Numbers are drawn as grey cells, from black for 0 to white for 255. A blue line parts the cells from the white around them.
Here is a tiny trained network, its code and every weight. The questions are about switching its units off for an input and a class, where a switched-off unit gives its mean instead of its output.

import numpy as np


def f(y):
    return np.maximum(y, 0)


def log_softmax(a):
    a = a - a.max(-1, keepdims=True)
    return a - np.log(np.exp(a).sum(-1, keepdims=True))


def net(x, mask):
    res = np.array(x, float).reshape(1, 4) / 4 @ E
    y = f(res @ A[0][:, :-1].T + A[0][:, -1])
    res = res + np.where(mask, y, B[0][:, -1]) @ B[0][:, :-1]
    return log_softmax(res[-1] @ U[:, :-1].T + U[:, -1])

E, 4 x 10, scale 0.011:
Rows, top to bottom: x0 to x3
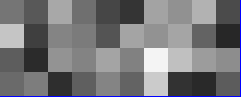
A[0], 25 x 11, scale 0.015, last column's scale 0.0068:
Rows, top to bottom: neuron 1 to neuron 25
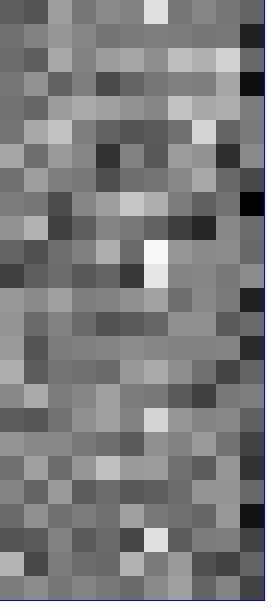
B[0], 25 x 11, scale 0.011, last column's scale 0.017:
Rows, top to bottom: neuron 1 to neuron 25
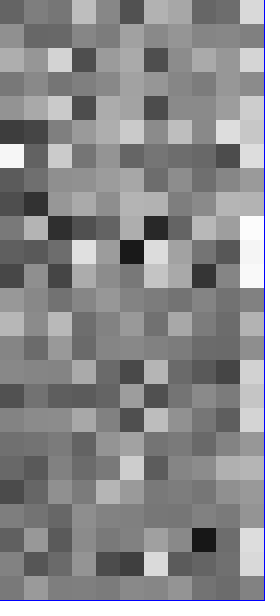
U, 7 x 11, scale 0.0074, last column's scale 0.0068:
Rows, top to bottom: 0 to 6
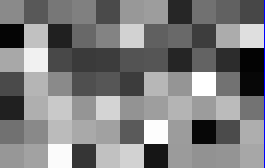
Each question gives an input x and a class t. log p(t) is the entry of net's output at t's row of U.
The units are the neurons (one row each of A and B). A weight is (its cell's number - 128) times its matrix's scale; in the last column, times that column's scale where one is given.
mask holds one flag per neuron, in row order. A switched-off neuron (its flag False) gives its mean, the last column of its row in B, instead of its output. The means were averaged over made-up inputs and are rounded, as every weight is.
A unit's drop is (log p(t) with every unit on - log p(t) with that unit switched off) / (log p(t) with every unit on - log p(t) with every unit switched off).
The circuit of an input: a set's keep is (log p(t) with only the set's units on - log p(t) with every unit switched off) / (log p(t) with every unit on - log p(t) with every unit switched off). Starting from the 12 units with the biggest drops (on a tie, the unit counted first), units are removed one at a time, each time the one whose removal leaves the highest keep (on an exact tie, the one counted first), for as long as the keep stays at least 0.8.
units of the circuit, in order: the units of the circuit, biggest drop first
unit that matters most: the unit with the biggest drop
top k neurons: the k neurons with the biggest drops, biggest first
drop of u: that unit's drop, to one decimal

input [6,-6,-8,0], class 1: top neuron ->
neuron 3
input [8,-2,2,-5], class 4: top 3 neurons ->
neuron 6; neuron 10; neuron 12
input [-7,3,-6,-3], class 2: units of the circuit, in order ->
neuron 6; neuron 12; neuron 9
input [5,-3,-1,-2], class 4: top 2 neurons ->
neuron 6; neuron 10
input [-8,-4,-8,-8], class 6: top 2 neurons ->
neuron 12; neuron 23
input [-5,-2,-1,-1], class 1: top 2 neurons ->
neuron 7; neuron 3
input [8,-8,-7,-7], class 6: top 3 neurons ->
neuron 11; neuron 12; neuron 1
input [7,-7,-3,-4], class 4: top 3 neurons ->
neuron 6; neuron 10; neuron 7
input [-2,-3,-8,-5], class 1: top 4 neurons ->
neuron 3; neuron 5; neuron 7; neuron 14
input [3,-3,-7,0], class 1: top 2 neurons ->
neuron 3; neuron 5
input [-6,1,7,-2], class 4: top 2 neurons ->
neuron 3; neuron 5
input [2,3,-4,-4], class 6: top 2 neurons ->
neuron 11; neuron 12
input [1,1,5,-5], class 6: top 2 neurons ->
neuron 3; neuron 5
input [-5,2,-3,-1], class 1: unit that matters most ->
neuron 7
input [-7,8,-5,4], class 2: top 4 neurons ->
neuron 10; neuron 6; neuron 24; neuron 12
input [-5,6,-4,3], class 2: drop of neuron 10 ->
0.2
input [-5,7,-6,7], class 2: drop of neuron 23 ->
0.1
